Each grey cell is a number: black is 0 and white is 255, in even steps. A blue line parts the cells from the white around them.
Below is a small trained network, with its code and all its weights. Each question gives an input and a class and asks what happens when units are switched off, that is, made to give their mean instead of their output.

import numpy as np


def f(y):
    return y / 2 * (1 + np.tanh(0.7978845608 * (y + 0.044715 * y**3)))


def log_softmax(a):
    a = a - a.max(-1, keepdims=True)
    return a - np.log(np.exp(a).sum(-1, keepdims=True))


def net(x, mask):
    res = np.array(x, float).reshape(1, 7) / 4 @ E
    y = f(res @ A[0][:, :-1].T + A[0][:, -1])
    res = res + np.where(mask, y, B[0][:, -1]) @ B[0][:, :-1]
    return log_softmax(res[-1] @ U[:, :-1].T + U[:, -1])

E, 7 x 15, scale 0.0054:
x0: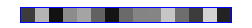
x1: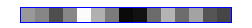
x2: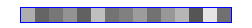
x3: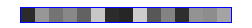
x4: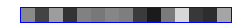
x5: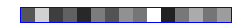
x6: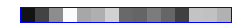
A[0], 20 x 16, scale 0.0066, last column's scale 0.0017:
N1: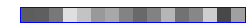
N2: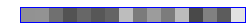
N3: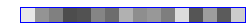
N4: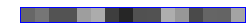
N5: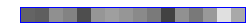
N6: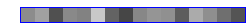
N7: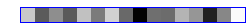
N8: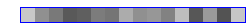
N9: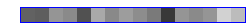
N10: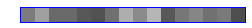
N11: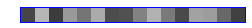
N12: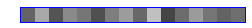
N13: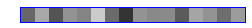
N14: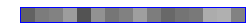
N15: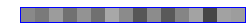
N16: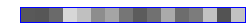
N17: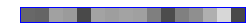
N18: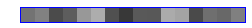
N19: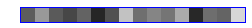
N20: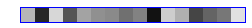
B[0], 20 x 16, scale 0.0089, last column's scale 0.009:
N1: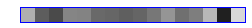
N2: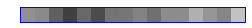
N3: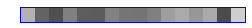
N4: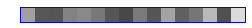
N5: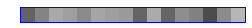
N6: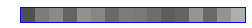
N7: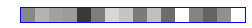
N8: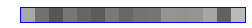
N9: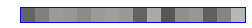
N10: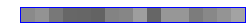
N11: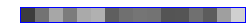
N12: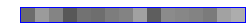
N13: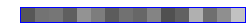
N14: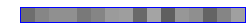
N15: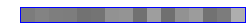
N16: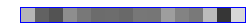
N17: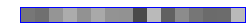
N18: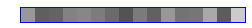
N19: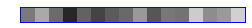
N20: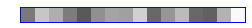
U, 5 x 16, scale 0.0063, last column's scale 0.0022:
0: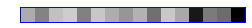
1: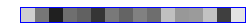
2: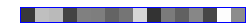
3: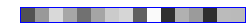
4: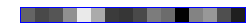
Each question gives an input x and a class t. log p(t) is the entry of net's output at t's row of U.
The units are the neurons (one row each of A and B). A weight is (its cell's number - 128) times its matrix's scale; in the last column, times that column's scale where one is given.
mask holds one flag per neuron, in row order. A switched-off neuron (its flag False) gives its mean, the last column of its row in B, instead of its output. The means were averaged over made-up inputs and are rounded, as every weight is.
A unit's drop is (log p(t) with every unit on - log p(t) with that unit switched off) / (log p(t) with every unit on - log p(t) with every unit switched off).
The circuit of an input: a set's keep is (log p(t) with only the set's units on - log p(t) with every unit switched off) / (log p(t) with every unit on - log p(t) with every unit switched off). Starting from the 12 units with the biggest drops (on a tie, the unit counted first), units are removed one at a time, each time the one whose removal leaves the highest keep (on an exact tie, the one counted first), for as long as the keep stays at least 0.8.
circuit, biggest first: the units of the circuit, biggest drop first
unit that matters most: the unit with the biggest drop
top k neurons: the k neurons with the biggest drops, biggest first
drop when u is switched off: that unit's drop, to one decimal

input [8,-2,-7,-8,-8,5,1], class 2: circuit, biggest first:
(N11, N12)
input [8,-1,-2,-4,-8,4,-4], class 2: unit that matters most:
N11
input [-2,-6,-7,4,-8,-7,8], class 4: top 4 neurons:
(N7, N1, N20, N16)
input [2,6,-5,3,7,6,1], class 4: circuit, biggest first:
(N20, N3)
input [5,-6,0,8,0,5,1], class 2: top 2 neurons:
(N7, N11)
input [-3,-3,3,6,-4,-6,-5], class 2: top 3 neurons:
(N7, N16, N1)
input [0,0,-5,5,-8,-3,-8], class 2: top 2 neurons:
(N1, N16)
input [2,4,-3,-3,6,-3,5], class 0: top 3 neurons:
(N7, N20, N19)
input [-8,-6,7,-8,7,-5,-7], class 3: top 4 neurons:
(N7, N20, N5, N4)
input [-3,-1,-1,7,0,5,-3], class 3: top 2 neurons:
(N4, N19)
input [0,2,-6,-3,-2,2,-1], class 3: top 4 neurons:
(N4, N1, N16, N18)
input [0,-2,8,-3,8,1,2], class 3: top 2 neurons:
(N1, N16)
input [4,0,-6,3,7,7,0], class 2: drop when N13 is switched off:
0.0
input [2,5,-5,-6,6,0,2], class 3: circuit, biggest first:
(N7)
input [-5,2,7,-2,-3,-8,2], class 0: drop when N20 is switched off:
0.4
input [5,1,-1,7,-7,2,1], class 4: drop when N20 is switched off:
0.0
